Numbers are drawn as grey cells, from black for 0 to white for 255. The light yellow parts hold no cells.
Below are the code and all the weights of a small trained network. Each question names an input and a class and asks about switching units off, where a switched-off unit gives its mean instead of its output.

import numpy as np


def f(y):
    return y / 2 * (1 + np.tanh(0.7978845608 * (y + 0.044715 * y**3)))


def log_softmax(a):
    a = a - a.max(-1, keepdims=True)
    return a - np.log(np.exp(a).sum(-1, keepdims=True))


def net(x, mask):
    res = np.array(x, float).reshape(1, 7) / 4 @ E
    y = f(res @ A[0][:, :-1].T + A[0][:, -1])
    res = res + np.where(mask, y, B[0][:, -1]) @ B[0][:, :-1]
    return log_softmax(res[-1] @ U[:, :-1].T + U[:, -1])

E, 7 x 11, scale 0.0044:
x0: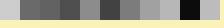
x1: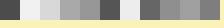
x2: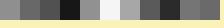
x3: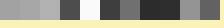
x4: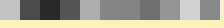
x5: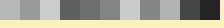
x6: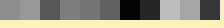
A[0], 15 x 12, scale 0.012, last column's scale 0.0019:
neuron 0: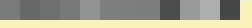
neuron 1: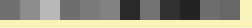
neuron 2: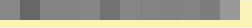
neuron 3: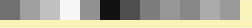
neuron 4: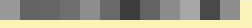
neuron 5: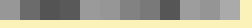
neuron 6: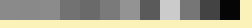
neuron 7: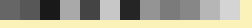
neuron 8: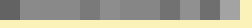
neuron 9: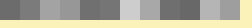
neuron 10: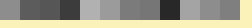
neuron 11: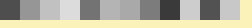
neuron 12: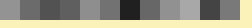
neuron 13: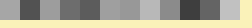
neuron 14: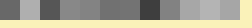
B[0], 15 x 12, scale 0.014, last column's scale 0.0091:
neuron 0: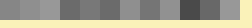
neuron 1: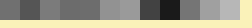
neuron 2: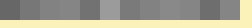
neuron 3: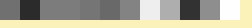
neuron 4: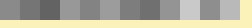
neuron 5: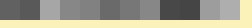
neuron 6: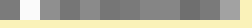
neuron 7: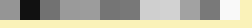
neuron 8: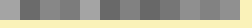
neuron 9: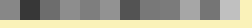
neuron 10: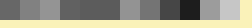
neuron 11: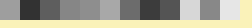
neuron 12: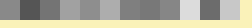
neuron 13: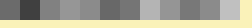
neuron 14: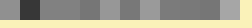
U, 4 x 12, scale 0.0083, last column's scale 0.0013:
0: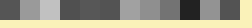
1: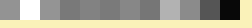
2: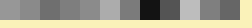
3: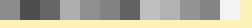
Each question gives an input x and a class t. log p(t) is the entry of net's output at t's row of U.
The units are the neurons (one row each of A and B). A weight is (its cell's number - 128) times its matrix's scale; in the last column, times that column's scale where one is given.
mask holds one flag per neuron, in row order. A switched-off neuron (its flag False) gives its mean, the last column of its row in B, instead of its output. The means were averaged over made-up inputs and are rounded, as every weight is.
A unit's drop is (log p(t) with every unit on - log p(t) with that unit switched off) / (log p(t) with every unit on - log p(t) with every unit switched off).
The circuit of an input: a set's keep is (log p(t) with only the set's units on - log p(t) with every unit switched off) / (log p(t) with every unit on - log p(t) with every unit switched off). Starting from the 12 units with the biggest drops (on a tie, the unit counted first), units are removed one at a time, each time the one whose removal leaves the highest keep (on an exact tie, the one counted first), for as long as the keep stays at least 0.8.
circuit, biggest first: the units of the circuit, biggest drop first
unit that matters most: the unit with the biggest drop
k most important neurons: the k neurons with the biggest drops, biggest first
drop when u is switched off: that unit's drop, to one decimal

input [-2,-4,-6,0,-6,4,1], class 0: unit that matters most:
neuron 7
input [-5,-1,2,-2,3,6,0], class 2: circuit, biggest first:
neuron 3; neuron 7
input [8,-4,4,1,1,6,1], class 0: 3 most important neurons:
neuron 7; neuron 11; neuron 9
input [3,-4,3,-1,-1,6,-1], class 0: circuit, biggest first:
neuron 7; neuron 11
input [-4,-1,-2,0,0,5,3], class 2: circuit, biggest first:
neuron 7; neuron 3
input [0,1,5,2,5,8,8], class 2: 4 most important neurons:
neuron 12; neuron 3; neuron 4; neuron 7
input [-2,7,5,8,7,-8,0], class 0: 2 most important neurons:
neuron 10; neuron 5
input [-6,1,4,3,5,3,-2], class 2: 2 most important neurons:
neuron 11; neuron 3
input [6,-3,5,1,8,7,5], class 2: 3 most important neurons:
neuron 3; neuron 7; neuron 12
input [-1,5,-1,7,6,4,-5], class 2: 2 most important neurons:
neuron 3; neuron 7
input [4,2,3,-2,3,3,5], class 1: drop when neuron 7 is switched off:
0.2
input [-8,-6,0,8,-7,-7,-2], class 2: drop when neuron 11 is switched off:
0.3
